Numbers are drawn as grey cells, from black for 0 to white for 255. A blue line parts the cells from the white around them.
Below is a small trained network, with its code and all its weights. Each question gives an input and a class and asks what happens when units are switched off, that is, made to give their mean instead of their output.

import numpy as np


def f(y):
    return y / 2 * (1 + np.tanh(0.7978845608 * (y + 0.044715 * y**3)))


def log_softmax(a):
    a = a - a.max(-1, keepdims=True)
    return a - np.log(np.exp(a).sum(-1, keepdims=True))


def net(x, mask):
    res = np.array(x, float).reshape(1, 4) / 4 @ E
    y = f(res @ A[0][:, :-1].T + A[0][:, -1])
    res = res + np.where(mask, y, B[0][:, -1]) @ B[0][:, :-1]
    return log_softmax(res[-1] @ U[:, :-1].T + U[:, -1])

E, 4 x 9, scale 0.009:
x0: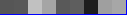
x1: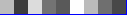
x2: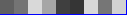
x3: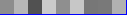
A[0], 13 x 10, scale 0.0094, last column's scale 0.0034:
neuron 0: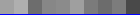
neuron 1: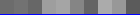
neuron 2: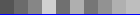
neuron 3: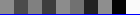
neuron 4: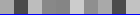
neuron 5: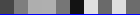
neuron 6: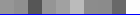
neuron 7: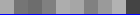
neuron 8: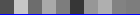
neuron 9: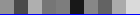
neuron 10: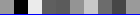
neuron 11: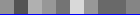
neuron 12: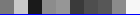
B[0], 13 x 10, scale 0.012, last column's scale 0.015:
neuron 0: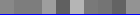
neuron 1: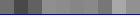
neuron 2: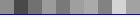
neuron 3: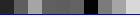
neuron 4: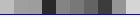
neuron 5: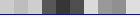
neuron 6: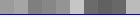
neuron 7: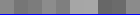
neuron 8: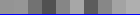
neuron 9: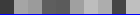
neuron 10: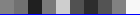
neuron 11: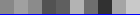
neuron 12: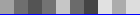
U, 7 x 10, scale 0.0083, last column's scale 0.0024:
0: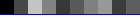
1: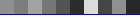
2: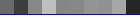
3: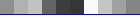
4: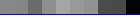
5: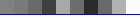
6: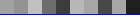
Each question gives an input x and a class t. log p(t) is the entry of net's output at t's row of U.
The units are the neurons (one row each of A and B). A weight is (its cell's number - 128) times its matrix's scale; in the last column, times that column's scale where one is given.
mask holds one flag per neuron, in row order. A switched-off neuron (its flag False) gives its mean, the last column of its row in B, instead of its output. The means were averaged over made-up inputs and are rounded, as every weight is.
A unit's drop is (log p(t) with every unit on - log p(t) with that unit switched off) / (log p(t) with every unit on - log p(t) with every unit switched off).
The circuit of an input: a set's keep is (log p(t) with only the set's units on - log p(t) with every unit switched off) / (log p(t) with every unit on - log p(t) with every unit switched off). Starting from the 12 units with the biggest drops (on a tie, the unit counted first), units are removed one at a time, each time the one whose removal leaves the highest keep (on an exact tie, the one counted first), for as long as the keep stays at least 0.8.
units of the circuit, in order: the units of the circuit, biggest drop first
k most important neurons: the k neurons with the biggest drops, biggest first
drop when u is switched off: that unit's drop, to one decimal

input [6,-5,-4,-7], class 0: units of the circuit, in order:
[neuron 10; neuron 4]
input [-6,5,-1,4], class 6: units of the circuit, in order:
[neuron 12]
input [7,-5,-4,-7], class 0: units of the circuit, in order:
[neuron 10; neuron 9]
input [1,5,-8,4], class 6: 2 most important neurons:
[neuron 10; neuron 12]
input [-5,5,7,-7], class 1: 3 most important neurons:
[neuron 5; neuron 10; neuron 12]
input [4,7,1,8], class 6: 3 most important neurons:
[neuron 12; neuron 3; neuron 11]
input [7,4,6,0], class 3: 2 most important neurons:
[neuron 5; neuron 9]
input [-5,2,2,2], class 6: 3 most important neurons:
[neuron 12; neuron 10; neuron 3]
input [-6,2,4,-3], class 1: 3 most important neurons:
[neuron 12; neuron 3; neuron 10]
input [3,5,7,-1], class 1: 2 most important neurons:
[neuron 10; neuron 5]
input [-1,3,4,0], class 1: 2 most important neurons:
[neuron 12; neuron 3]
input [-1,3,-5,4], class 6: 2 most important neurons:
[neuron 10; neuron 12]
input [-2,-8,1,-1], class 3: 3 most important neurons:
[neuron 10; neuron 5; neuron 3]
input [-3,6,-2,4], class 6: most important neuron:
[neuron 12]
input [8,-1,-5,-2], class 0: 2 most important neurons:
[neuron 10; neuron 4]
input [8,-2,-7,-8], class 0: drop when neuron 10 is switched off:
0.2
